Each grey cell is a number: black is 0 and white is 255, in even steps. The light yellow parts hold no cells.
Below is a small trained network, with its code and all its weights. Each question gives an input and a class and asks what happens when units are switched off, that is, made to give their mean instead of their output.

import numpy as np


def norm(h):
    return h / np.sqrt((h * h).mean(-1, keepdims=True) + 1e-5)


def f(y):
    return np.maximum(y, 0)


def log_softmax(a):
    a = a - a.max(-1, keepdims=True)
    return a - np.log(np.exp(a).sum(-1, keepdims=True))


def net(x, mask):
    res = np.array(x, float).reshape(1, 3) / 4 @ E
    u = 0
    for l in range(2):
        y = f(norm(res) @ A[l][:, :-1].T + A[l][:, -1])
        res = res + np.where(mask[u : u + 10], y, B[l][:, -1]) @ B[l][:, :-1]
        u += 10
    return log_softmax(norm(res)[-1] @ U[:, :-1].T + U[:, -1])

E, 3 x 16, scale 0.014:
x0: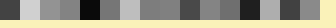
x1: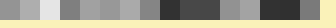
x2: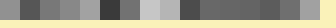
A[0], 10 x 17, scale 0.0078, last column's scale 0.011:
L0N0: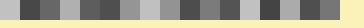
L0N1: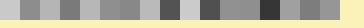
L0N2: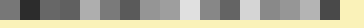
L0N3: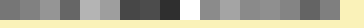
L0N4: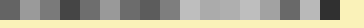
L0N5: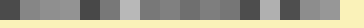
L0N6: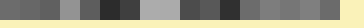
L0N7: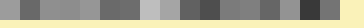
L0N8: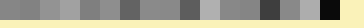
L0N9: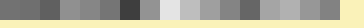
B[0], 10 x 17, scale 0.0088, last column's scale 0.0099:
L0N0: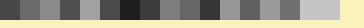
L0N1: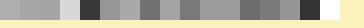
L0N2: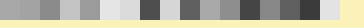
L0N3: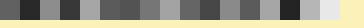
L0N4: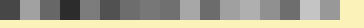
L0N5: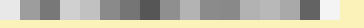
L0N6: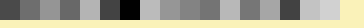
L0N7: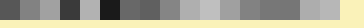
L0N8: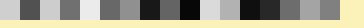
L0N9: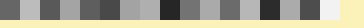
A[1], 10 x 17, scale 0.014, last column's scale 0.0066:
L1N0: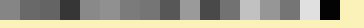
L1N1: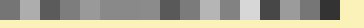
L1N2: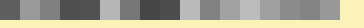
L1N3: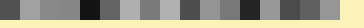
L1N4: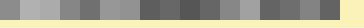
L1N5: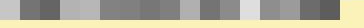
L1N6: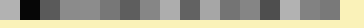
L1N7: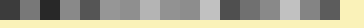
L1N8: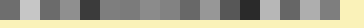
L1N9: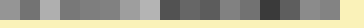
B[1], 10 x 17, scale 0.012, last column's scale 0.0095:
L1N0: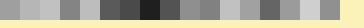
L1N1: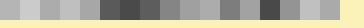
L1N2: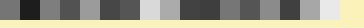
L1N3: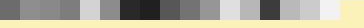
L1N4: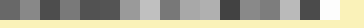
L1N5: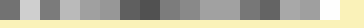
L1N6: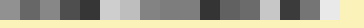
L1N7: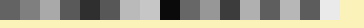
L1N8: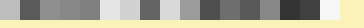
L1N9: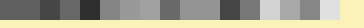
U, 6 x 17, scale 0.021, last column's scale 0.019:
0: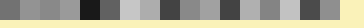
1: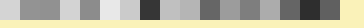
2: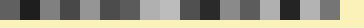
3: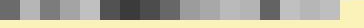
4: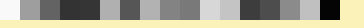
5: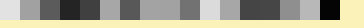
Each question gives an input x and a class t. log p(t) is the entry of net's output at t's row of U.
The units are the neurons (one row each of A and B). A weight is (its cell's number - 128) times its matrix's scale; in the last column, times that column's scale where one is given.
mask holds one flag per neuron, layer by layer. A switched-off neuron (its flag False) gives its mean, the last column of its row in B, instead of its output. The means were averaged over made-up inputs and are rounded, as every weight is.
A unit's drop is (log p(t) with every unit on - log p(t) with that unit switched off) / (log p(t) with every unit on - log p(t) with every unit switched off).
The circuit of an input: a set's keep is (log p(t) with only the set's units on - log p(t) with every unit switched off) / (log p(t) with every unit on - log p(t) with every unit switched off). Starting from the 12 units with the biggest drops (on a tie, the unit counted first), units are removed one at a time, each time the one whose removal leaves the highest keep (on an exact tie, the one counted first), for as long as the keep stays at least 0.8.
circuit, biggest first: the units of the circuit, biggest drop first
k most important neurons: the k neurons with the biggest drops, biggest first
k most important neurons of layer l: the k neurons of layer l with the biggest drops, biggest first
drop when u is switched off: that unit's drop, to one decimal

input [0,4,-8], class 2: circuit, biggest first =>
(L1N2)
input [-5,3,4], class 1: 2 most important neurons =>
(L0N1; L1N2)
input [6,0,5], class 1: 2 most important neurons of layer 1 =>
(L1N8; L1N2)
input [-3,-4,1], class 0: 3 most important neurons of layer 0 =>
(L0N9; L0N5; L0N1)
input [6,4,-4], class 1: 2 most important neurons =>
(L1N8; L0N9)
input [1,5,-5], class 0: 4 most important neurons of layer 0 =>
(L0N0; L0N6; L0N7; L0N4)
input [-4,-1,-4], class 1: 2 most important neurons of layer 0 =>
(L0N2; L0N3)
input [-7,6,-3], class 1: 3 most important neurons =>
(L0N1; L1N7; L0N9)
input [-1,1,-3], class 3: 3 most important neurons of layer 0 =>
(L0N3; L0N5; L0N1)
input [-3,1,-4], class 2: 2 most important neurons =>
(L0N3; L0N5)
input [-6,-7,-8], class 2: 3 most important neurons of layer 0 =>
(L0N3; L0N5; L0N4)
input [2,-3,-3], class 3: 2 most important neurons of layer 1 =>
(L1N1; L1N5)
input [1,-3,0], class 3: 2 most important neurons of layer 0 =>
(L0N9; L0N5)
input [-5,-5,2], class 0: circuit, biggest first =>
(L0N9)
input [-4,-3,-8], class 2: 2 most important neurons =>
(L1N2; L0N3)
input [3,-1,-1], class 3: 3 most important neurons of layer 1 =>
(L1N5; L1N6; L1N8)
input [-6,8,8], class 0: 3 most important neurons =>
(L0N1; L0N3; L1N2)
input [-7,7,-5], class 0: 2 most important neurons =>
(L0N1; L1N4)
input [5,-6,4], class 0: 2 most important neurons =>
(L1N7; L0N9)
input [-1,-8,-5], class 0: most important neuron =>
(L1N7)
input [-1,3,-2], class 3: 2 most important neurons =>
(L1N3; L0N1)
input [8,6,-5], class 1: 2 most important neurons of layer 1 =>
(L1N8; L1N7)
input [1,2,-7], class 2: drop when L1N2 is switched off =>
0.5
